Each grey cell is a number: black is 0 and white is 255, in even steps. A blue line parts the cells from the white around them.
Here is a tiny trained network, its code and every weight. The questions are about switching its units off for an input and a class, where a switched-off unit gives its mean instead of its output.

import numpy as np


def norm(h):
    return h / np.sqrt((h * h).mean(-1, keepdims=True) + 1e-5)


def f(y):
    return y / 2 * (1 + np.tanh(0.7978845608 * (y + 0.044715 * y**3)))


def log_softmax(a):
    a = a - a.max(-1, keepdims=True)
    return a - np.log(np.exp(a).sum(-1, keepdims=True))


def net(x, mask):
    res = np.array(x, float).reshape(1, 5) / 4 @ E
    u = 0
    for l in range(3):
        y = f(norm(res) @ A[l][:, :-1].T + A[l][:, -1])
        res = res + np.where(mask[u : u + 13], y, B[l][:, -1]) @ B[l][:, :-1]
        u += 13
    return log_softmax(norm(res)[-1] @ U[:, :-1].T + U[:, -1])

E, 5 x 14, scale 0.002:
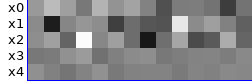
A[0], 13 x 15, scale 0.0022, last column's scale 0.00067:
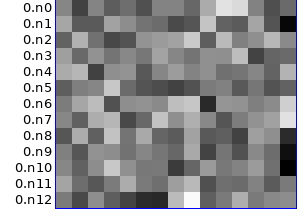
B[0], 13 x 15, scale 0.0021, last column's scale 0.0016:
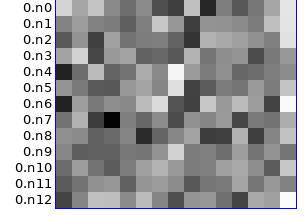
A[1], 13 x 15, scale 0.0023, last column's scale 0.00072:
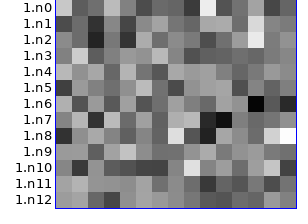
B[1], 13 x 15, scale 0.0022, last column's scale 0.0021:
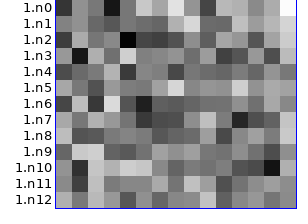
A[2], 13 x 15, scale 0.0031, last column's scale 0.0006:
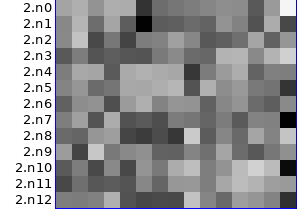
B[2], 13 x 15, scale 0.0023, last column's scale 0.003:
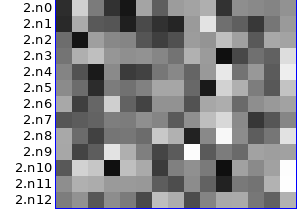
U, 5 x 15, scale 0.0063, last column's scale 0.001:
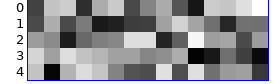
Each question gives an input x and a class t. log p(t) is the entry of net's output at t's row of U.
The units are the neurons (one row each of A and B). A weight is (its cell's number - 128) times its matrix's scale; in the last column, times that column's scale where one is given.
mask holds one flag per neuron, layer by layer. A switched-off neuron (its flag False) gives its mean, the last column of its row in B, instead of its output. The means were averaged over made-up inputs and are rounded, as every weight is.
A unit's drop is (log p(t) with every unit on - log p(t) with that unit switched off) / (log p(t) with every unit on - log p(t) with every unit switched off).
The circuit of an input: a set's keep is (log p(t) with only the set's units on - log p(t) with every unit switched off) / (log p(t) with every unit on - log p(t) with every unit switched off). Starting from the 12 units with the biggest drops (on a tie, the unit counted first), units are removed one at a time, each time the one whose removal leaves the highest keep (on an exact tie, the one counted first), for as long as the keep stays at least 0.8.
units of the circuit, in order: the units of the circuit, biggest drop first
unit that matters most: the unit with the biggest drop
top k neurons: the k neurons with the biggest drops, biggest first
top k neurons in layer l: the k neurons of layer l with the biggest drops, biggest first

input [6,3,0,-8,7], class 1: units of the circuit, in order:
(1.n6; 0.n6; 2.n1)
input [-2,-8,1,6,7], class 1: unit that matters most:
1.n7
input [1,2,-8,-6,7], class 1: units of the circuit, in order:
(1.n6; 1.n0; 2.n1)
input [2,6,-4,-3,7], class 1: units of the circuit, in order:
(1.n6; 2.n1)
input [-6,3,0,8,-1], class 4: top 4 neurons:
(1.n10; 0.n6; 0.n0; 0.n2)
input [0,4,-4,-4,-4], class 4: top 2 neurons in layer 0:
(0.n12; 0.n8)
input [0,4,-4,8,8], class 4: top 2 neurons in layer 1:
(1.n10; 1.n2)
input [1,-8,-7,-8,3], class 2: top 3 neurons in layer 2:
(2.n4; 2.n6; 2.n5)
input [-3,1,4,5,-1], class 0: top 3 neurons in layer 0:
(0.n0; 0.n1; 0.n3)
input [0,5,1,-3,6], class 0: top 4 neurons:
(1.n0; 2.n8; 1.n3; 2.n3)
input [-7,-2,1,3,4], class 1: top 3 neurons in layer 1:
(1.n2; 1.n0; 1.n7)
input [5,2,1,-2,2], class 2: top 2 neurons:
(0.n8; 1.n2)
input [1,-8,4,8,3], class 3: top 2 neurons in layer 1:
(1.n3; 1.n11)
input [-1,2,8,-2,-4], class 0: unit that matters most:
1.n0
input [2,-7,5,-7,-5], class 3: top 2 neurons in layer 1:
(1.n3; 1.n11)
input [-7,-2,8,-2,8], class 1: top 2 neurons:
(1.n7; 0.n8)
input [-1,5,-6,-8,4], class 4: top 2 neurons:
(1.n10; 0.n12)
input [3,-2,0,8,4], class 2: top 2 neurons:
(0.n6; 0.n0)
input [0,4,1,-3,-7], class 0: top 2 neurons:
(1.n0; 2.n8)
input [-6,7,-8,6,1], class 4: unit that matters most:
1.n10
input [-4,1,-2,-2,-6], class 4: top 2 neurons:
(1.n10; 0.n0)
